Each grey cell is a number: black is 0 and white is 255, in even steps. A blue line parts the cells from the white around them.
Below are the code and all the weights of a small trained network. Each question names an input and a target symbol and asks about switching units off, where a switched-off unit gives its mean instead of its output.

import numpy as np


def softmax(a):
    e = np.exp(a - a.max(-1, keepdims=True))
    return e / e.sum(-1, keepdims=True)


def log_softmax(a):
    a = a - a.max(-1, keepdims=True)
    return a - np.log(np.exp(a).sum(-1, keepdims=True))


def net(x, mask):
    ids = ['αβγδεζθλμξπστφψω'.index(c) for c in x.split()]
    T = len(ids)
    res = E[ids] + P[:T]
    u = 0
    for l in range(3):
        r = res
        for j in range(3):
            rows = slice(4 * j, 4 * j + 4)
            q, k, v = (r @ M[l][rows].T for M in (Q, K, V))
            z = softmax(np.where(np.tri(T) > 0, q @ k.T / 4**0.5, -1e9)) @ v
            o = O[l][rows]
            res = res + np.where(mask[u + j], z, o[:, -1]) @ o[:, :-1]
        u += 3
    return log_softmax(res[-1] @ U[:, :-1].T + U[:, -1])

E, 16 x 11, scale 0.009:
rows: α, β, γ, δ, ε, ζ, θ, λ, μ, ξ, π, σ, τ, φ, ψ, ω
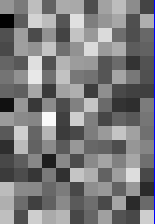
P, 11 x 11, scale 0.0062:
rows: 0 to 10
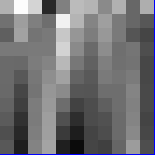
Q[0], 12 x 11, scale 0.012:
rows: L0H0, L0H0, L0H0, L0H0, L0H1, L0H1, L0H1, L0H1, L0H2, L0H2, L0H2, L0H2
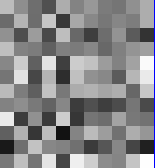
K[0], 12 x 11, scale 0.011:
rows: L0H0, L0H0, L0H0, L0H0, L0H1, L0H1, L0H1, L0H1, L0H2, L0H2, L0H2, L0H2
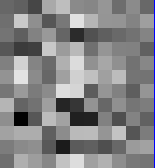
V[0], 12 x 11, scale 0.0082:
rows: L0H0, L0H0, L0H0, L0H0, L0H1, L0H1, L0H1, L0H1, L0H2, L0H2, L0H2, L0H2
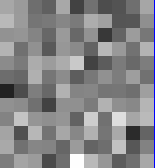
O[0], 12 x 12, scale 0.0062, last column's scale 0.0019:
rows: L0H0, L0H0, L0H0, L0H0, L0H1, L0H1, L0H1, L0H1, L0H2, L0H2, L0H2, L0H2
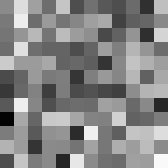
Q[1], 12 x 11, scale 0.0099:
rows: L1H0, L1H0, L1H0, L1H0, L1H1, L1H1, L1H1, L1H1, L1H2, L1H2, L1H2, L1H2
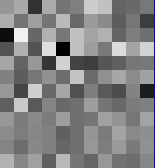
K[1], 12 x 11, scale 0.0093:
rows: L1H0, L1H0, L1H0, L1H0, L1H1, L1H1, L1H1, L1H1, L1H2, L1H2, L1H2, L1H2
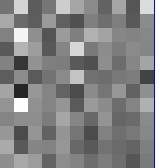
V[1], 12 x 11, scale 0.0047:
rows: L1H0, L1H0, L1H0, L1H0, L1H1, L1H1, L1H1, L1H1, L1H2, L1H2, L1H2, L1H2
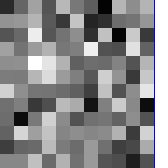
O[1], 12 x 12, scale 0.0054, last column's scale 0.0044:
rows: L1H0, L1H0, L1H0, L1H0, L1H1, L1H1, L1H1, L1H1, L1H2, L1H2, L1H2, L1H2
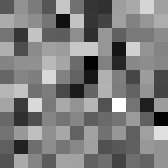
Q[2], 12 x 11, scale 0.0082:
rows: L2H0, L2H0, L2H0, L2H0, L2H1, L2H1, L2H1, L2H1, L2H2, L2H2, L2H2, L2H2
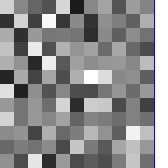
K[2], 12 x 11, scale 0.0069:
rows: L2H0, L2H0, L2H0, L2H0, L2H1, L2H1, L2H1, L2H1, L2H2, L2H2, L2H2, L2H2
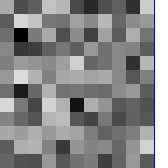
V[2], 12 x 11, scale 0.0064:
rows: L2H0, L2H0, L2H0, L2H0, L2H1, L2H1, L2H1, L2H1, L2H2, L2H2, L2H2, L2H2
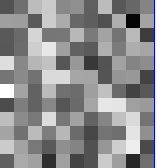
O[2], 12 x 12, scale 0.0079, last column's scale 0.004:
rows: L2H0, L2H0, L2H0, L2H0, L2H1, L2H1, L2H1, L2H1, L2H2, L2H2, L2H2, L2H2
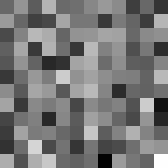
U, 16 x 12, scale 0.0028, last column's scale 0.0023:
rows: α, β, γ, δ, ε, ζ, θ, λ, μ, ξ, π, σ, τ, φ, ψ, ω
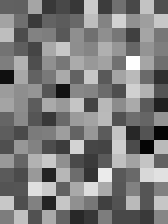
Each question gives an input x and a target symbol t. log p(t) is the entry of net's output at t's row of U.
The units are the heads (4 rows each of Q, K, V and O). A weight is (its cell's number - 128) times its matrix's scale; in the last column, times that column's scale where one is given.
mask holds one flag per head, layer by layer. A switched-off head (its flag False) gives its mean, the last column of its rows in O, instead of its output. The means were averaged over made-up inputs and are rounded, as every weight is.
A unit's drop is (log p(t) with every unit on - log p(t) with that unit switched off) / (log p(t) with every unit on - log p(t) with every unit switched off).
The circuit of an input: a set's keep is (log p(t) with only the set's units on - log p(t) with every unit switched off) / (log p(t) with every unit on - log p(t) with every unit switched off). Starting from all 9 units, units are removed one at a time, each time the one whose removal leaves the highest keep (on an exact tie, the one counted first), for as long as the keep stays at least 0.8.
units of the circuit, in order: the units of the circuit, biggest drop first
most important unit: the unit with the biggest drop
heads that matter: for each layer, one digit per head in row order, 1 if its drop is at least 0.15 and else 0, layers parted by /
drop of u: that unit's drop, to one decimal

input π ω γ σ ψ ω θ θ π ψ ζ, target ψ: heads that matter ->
001 / 000 / 100
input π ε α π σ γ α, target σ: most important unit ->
L0H1
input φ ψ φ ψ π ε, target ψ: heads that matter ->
001 / 100 / 100
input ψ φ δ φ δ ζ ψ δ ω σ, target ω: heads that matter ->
001 / 010 / 100
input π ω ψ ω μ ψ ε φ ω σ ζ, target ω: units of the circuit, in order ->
(L1H1 L2H0 L0H2)
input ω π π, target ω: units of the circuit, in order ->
(L1H1 L2H0 L0H0)
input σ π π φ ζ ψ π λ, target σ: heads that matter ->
011 / 000 / 011
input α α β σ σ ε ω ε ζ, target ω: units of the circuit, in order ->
(L1H1 L0H2 L2H0)
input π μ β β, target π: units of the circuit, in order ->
(L0H2 L1H0 L2H1)
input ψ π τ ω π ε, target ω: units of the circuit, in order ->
(L1H1 L2H0 L0H0 L0H2)
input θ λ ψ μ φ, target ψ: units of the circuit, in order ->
(L2H0 L0H2 L1H0)
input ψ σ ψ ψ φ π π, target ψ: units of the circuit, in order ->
(L2H0 L0H2 L1H0 L0H1)
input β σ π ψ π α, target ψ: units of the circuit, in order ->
(L0H2 L2H0 L1H0)
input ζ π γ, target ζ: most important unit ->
L0H2
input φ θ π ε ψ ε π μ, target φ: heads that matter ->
111 / 100 / 110
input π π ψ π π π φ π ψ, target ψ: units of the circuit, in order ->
(L0H2 L2H0)
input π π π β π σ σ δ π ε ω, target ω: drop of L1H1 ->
0.7
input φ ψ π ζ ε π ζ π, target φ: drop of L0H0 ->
0.2
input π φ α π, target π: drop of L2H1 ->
0.2
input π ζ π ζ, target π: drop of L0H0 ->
0.0
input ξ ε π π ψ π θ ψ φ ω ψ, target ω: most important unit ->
L1H1
